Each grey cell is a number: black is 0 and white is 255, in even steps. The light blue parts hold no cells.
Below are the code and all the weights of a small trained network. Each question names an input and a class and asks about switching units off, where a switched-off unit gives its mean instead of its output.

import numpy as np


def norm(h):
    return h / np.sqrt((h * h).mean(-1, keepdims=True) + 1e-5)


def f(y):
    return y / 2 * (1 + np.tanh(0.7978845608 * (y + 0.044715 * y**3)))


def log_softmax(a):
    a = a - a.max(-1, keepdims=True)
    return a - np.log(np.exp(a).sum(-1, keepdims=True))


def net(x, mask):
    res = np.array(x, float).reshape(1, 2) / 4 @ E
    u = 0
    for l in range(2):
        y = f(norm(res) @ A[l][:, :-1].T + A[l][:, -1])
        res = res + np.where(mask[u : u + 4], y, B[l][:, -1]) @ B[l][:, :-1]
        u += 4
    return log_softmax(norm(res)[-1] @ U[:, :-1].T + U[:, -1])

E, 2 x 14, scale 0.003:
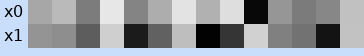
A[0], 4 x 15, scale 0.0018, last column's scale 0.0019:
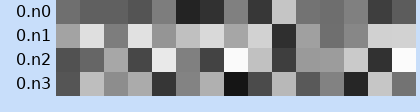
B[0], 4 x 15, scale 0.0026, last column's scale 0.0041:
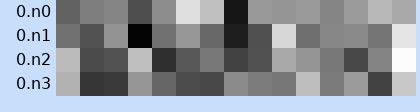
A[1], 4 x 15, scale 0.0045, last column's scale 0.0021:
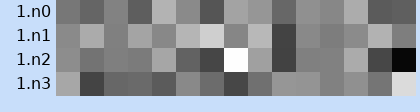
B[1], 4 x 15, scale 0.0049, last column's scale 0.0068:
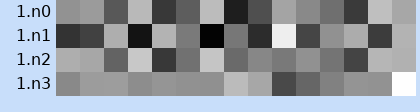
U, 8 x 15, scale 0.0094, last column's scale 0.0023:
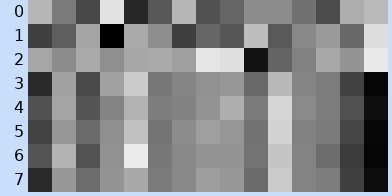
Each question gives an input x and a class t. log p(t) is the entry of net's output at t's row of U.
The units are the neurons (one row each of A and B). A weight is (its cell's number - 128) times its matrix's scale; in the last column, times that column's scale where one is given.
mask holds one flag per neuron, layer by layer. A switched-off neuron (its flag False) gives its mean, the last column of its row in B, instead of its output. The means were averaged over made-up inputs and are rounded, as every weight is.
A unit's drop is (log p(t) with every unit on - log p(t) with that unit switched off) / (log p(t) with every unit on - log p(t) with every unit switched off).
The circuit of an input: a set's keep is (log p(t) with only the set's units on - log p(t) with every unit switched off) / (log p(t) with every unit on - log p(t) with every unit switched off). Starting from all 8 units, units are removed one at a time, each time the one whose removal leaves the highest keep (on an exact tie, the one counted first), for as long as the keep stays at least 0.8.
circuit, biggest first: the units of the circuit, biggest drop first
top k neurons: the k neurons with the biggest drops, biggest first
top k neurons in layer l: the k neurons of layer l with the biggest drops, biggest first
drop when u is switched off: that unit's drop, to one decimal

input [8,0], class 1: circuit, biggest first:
[1.n1]
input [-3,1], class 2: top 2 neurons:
[1.n1; 1.n3]
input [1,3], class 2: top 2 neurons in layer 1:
[1.n0; 1.n3]
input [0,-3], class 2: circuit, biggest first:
[0.n2; 1.n3]
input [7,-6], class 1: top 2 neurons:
[1.n1; 0.n3]
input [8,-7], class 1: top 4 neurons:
[1.n1; 0.n3; 1.n3; 0.n1]
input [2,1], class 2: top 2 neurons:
[0.n1; 1.n1]
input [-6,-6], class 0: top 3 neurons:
[1.n0; 0.n1; 1.n1]
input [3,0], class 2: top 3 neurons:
[0.n1; 1.n1; 0.n0]
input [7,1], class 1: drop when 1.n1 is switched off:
0.2
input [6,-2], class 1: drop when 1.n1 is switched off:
0.1
